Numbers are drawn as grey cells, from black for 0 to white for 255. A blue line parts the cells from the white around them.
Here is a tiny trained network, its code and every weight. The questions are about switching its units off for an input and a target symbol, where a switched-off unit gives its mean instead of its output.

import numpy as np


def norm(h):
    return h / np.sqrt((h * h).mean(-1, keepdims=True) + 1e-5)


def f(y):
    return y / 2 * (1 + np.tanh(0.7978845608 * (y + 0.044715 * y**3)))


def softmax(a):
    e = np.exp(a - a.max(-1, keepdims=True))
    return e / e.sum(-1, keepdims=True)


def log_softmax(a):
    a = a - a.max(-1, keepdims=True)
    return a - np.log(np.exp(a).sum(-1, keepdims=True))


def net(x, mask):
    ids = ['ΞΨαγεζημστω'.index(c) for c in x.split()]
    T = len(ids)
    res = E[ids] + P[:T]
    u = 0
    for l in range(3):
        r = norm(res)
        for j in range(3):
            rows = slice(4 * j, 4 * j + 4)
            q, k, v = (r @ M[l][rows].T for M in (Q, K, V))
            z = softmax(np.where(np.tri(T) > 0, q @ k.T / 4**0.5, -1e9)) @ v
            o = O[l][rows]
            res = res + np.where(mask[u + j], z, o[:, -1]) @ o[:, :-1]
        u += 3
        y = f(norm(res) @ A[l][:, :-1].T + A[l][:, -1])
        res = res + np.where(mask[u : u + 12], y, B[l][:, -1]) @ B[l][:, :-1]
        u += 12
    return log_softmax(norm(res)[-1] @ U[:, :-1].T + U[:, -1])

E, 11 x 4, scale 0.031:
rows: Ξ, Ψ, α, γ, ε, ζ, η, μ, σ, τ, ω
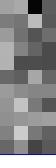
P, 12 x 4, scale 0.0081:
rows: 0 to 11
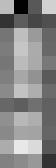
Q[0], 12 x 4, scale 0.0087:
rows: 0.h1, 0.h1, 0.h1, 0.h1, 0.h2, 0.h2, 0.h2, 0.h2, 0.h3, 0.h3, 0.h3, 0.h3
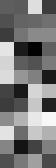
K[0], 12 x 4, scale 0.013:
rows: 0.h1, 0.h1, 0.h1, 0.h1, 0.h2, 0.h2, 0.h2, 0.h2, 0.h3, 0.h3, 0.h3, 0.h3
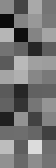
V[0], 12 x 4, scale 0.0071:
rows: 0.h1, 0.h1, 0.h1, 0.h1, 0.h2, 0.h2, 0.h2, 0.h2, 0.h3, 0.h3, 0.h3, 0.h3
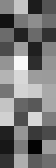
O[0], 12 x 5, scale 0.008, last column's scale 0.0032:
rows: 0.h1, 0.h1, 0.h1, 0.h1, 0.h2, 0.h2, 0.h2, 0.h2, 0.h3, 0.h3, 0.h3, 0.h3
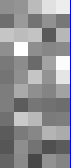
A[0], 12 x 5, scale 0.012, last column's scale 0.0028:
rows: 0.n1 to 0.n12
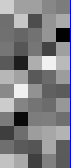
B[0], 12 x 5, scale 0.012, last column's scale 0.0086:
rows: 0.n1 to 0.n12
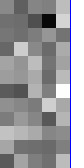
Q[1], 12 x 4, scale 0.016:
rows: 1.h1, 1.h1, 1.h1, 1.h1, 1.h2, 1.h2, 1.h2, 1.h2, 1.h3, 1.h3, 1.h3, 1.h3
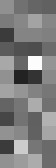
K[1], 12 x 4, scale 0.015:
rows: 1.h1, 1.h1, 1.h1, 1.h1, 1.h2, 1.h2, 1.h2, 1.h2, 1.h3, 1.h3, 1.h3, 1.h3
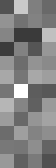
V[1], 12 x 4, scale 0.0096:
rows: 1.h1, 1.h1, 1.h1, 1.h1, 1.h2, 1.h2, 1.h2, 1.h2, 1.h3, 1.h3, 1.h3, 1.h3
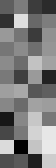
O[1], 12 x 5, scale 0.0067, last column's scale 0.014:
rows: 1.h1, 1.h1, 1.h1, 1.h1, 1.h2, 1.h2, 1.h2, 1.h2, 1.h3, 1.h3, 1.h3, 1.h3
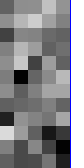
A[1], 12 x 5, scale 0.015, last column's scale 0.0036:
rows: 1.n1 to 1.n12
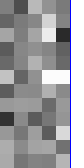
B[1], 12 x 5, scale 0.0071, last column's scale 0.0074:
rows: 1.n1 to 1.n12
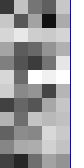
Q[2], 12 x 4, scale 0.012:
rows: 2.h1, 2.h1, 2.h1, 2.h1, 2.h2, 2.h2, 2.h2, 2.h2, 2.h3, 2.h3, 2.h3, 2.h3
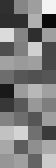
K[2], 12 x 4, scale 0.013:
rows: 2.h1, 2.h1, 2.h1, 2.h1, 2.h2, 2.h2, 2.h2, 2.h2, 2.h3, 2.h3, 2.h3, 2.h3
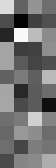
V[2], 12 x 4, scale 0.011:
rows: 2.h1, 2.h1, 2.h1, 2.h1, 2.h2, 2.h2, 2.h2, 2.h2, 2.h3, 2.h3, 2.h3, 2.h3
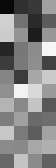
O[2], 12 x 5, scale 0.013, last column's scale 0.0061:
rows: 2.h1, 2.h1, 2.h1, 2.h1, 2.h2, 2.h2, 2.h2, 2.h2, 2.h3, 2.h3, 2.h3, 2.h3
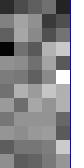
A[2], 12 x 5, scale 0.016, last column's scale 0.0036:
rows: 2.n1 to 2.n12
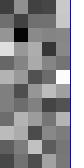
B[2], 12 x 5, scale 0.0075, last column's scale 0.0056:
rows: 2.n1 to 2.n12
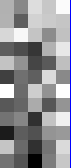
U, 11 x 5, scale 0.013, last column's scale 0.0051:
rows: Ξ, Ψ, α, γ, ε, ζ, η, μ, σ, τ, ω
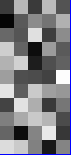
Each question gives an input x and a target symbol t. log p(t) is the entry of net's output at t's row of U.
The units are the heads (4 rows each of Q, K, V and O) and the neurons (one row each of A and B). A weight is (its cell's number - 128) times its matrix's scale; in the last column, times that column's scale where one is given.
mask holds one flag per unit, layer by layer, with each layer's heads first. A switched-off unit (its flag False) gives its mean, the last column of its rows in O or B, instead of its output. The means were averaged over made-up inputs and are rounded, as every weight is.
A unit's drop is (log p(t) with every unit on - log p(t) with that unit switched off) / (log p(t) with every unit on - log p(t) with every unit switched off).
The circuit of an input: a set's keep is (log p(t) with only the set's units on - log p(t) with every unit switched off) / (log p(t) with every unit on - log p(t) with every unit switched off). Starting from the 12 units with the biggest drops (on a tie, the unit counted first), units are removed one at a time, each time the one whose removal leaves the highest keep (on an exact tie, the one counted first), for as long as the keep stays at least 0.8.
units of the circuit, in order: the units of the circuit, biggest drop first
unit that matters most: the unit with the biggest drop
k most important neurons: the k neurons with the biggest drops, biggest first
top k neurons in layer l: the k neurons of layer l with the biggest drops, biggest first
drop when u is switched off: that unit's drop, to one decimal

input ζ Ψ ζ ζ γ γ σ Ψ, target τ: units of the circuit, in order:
[2.h1; 1.n6]
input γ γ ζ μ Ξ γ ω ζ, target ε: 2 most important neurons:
[0.n7; 2.n11]
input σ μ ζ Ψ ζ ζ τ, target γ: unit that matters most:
0.n5
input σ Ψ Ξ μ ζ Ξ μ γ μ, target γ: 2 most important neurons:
[0.n5; 1.n6]
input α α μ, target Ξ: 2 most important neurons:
[0.n7; 0.n2]
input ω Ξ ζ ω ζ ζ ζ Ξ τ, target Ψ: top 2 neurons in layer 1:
[1.n3; 1.n6]
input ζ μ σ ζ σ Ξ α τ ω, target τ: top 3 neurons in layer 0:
[0.n7; 0.n4; 0.n2]
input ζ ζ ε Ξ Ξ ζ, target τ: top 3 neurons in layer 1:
[1.n3; 1.n2; 1.n10]
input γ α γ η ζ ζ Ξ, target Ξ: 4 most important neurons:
[0.n2; 1.n6; 0.n12; 1.n3]
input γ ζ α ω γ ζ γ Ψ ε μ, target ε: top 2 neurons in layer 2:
[2.n11; 2.n9]
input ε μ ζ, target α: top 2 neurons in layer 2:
[2.n1; 2.n7]
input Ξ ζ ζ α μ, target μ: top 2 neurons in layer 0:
[0.n2; 0.n7]
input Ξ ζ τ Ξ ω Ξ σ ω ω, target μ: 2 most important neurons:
[0.n7; 0.n2]
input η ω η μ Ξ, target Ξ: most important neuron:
[1.n6]
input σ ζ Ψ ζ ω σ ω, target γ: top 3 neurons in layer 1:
[1.n6; 1.n3; 1.n12]
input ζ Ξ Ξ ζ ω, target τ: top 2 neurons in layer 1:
[1.n2; 1.n10]
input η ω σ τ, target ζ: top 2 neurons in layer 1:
[1.n3; 1.n12]
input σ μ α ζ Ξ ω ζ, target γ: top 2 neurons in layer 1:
[1.n6; 1.n3]
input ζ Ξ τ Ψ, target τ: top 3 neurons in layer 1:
[1.n2; 1.n10; 1.n7]
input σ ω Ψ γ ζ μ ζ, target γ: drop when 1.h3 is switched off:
0.5
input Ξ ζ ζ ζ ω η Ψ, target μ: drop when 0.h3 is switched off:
0.2
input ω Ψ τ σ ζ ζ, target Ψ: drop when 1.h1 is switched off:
0.1
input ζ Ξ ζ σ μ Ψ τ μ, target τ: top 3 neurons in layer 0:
[0.n2; 0.n7; 0.n4]
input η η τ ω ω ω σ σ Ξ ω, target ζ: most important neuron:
[0.n2]
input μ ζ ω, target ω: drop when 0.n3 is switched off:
0.0
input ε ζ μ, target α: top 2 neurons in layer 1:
[1.n3; 1.n12]
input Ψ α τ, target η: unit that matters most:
1.h3
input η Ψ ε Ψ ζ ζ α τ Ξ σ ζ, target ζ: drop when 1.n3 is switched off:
0.3
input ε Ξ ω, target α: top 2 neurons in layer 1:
[1.n3; 1.n12]
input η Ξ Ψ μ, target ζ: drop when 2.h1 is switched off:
0.7
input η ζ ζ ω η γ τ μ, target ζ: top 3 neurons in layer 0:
[0.n2; 0.n8; 0.n7]
